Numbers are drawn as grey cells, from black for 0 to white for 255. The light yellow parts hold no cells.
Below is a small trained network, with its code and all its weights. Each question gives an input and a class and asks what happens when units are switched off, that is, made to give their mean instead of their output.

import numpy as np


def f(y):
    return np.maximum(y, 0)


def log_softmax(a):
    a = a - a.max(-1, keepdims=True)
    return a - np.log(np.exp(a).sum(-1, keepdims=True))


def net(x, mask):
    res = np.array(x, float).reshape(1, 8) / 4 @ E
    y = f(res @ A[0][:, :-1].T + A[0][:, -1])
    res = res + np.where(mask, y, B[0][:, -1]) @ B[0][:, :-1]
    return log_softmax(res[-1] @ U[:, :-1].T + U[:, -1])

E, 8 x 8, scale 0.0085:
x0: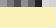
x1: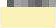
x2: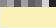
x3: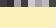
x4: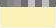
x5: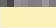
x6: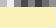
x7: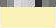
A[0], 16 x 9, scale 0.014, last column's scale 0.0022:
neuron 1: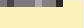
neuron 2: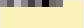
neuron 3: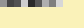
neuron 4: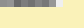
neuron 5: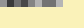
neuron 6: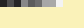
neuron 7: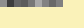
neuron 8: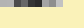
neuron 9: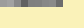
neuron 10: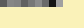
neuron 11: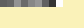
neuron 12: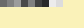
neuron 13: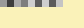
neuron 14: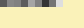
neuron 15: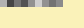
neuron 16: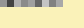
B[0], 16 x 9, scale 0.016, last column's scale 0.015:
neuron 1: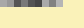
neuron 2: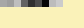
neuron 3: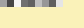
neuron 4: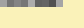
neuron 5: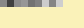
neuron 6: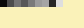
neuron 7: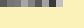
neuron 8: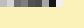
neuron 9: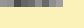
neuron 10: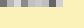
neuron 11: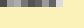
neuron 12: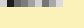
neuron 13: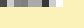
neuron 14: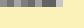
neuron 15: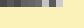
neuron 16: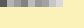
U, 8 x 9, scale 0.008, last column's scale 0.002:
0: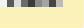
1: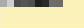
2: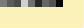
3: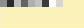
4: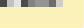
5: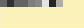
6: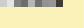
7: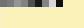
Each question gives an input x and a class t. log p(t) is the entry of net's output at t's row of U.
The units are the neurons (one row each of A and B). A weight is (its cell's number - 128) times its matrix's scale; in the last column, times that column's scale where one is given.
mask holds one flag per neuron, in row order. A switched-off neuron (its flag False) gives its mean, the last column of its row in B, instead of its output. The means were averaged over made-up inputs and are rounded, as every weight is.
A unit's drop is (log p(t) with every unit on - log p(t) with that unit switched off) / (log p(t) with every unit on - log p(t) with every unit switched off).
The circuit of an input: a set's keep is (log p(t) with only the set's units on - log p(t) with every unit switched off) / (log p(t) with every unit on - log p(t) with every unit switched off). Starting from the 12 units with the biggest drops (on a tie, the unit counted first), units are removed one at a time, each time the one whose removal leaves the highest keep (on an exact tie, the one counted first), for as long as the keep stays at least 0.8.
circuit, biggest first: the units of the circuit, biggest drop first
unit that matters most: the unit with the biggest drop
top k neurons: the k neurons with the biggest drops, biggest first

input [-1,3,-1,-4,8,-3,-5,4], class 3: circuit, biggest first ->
[neuron 8; neuron 11]
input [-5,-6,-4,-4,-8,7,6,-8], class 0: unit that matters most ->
neuron 13
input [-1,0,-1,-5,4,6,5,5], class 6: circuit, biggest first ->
[neuron 3; neuron 6]
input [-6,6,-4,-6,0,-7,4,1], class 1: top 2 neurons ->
[neuron 2; neuron 3]
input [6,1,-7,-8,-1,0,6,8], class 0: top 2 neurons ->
[neuron 8; neuron 12]
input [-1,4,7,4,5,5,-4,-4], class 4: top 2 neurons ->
[neuron 13; neuron 16]
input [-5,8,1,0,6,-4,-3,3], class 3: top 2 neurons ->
[neuron 8; neuron 6]
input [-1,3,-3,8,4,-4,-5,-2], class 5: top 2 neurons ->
[neuron 15; neuron 5]
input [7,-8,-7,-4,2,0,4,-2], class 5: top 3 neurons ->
[neuron 6; neuron 2; neuron 3]
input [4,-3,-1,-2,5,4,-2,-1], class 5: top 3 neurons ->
[neuron 6; neuron 2; neuron 10]
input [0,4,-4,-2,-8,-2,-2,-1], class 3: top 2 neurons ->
[neuron 8; neuron 12]
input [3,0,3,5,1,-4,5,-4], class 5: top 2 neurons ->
[neuron 2; neuron 13]
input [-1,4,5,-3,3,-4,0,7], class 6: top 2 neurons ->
[neuron 6; neuron 11]
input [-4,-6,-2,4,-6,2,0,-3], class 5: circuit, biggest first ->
[neuron 13]
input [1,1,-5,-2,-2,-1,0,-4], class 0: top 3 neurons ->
[neuron 13; neuron 16; neuron 4]
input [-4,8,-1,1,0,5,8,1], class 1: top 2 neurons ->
[neuron 3; neuron 10]
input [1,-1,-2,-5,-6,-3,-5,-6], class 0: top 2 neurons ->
[neuron 2; neuron 3]
